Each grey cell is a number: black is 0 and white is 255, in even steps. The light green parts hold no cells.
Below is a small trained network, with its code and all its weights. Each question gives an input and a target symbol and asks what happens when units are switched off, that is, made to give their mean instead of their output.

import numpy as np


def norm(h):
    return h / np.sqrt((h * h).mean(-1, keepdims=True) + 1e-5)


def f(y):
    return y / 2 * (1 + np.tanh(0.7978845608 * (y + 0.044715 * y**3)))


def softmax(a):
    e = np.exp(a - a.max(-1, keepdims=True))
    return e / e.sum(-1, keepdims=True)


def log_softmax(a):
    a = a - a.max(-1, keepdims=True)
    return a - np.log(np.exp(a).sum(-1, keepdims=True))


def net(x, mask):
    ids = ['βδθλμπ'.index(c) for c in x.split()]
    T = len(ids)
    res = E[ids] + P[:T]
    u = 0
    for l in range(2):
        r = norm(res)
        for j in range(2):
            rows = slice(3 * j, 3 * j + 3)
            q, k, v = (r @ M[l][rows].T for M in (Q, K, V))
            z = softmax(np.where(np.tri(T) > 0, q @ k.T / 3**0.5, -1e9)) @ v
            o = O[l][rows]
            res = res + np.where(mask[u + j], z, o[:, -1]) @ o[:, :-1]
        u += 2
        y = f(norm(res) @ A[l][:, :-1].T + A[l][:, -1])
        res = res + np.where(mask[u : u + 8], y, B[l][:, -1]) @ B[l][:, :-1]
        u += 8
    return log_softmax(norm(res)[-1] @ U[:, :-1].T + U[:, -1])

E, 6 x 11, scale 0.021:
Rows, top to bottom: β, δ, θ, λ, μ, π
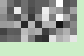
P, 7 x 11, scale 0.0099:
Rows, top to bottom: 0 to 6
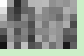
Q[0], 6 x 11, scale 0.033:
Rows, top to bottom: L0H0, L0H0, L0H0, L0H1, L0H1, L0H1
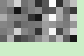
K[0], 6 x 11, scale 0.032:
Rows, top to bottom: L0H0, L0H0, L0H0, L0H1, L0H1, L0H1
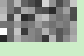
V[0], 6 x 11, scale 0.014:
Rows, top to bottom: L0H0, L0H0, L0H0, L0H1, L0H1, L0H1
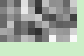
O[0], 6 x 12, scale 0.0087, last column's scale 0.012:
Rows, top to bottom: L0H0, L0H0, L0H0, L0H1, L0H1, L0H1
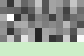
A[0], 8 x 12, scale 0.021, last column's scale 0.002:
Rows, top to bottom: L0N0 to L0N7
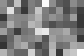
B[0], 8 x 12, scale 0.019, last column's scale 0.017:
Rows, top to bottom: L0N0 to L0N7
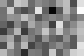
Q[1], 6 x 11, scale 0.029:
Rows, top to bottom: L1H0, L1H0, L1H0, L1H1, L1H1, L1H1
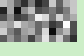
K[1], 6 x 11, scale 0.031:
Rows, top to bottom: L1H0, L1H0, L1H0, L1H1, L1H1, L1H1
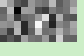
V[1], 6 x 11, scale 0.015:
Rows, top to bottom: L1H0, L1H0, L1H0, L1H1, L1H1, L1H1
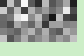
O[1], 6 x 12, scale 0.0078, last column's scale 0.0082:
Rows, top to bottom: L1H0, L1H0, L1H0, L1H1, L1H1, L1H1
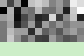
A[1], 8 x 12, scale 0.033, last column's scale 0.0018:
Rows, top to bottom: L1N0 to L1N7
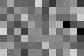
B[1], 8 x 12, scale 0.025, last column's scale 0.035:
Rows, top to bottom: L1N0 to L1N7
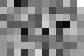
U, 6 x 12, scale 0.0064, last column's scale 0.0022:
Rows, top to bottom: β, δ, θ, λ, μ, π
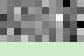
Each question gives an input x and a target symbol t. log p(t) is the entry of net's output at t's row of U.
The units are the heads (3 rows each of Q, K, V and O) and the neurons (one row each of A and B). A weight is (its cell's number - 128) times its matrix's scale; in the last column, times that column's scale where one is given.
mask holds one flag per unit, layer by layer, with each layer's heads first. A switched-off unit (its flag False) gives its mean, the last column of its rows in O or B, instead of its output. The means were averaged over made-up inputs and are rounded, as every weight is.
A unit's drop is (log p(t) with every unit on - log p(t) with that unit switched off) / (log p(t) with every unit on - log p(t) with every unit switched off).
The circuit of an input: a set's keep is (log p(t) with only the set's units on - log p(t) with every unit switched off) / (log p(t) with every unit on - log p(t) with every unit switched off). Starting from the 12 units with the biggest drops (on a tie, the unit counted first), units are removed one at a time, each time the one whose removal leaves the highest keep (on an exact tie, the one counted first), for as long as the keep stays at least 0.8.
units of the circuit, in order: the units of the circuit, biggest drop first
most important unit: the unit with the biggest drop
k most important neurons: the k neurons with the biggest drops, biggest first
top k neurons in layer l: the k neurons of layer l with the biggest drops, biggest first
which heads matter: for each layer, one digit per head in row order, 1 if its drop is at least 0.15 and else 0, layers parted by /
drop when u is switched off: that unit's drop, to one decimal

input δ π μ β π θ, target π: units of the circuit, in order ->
L0H1, L0N1, L1N0
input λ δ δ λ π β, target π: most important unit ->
L0N7
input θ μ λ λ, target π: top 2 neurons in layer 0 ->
L0N7, L0N1
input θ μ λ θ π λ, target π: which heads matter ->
00 / 10
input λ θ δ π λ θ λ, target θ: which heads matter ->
00 / 10
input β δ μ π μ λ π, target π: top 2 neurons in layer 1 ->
L1N0, L1N4
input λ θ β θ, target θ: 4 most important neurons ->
L0N4, L0N1, L1N0, L1N1
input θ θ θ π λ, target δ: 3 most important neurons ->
L0N0, L0N1, L1N0
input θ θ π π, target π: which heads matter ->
00 / 10
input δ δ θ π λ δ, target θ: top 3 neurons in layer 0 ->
L0N7, L0N1, L0N5
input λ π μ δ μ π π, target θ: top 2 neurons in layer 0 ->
L0N7, L0N1
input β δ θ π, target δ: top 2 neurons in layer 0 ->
L0N6, L0N1
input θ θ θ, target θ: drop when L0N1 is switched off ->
0.3
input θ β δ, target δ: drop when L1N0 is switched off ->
0.1
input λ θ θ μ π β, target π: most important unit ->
L0H1
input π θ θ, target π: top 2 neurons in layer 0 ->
L0N7, L0N1
